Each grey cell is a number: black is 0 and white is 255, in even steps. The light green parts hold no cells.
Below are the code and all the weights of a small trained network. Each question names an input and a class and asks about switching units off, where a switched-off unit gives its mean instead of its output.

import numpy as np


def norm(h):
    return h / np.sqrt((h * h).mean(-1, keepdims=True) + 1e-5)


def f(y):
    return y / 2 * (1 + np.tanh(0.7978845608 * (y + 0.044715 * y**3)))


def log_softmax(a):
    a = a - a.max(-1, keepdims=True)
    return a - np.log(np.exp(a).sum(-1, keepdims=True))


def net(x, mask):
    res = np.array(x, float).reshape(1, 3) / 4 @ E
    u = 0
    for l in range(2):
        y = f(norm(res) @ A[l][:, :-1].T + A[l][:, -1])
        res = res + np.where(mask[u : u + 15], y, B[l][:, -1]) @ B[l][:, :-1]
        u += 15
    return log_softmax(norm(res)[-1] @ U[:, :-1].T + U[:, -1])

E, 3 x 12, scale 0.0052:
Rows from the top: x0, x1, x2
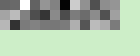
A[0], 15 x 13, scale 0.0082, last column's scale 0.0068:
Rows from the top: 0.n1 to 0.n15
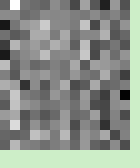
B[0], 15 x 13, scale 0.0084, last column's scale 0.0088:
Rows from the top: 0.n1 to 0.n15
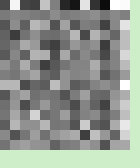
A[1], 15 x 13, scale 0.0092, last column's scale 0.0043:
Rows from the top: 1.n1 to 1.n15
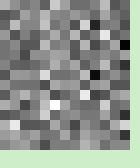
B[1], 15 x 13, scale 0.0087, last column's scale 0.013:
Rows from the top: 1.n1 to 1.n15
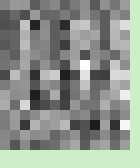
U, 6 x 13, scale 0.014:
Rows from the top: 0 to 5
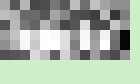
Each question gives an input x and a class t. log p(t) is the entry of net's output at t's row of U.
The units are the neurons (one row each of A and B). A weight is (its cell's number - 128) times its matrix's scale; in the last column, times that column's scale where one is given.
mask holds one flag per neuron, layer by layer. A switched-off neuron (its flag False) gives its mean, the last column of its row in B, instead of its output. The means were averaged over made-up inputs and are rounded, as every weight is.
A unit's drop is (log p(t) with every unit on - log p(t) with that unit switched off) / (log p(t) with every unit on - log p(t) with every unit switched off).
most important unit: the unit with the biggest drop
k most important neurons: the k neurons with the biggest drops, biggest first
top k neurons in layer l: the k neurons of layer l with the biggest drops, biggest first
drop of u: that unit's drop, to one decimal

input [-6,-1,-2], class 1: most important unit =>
0.n9
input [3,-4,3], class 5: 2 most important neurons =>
(0.n1, 0.n13)
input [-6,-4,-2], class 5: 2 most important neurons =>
(1.n10, 0.n4)
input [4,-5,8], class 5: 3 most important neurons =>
(0.n1, 1.n10, 0.n9)
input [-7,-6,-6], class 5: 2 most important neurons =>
(0.n14, 0.n4)
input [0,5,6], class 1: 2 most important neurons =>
(0.n4, 0.n14)
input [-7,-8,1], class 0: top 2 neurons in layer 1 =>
(1.n13, 1.n11)
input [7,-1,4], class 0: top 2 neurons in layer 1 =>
(1.n13, 1.n8)
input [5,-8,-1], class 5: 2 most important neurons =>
(0.n1, 0.n13)
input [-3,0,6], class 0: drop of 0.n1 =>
0.9
